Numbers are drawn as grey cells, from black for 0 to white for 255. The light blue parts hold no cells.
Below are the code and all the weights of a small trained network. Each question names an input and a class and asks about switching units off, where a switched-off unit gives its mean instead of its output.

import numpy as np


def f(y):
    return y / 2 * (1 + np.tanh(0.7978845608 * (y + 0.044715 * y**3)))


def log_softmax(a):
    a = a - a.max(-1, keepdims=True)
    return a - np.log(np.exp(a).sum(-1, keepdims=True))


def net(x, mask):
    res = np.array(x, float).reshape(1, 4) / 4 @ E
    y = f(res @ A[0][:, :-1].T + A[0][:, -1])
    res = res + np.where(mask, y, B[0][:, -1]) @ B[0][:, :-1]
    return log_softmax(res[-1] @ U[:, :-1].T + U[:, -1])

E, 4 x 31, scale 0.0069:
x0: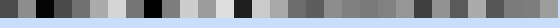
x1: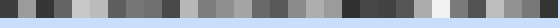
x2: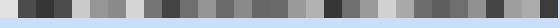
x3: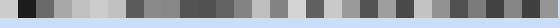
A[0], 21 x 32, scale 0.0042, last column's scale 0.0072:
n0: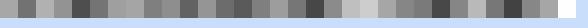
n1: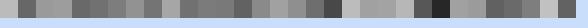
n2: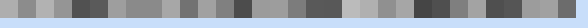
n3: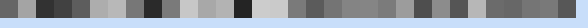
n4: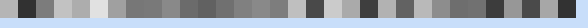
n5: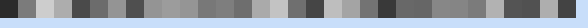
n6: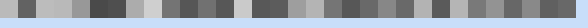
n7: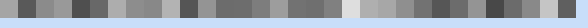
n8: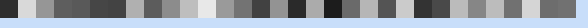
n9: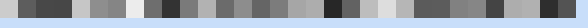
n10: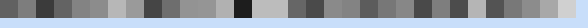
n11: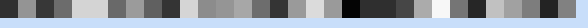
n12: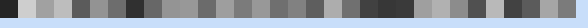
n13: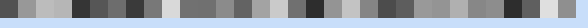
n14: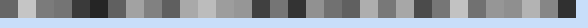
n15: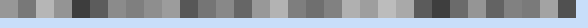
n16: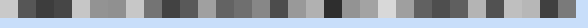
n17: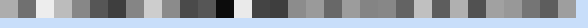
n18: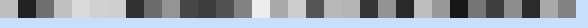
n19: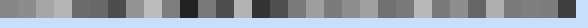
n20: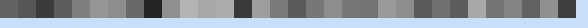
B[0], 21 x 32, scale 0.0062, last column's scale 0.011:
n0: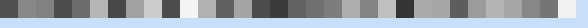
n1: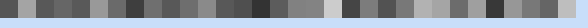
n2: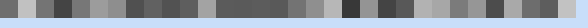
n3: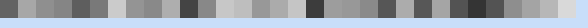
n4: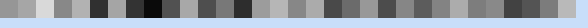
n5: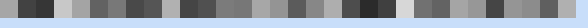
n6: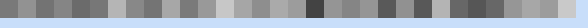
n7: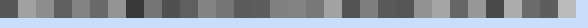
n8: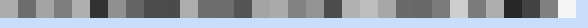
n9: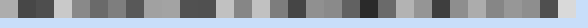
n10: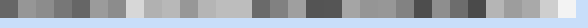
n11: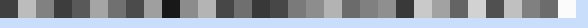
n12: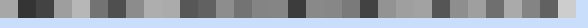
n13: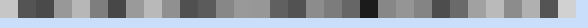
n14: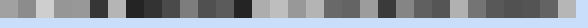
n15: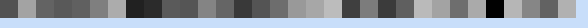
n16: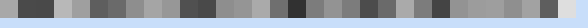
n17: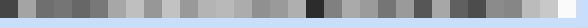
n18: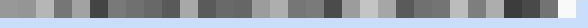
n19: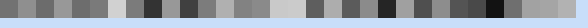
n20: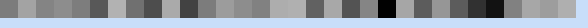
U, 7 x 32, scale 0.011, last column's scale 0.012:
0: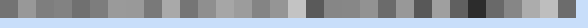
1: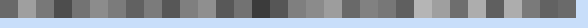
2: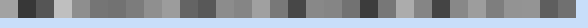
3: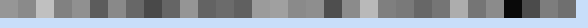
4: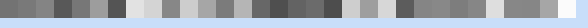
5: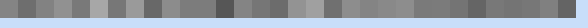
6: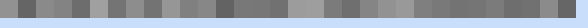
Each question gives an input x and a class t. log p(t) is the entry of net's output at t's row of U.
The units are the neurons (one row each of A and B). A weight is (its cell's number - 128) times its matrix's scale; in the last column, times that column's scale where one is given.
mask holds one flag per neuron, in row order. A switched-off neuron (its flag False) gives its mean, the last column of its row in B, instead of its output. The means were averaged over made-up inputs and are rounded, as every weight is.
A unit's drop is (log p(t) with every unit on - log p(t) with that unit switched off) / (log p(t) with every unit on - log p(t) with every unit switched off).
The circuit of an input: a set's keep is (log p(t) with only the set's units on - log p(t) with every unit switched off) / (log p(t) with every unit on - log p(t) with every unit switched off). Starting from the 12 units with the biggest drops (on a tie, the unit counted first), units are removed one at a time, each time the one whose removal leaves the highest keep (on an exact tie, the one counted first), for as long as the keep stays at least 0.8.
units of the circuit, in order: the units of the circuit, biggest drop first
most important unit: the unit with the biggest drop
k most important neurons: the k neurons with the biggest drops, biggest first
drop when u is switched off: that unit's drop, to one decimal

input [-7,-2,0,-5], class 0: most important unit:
n17
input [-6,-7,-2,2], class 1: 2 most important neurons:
(n0; n15)
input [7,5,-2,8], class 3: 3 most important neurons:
(n18; n4; n17)
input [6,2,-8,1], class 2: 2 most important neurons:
(n12; n13)
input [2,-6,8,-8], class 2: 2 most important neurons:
(n9; n16)
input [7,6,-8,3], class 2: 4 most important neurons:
(n12; n5; n13; n17)
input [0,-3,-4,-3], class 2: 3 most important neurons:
(n11; n13; n5)
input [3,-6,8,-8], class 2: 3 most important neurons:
(n9; n16; n18)
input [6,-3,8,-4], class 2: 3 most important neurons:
(n9; n16; n17)
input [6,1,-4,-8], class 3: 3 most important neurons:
(n8; n14; n17)
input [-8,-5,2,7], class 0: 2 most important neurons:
(n17; n6)
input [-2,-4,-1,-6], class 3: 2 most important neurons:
(n8; n11)
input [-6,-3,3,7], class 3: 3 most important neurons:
(n18; n4; n10)
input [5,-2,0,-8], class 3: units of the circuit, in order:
(n8)
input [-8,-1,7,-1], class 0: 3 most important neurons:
(n17; n6; n19)
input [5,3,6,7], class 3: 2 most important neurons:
(n18; n4)
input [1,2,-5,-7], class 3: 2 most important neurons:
(n8; n14)
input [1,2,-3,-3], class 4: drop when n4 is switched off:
0.3
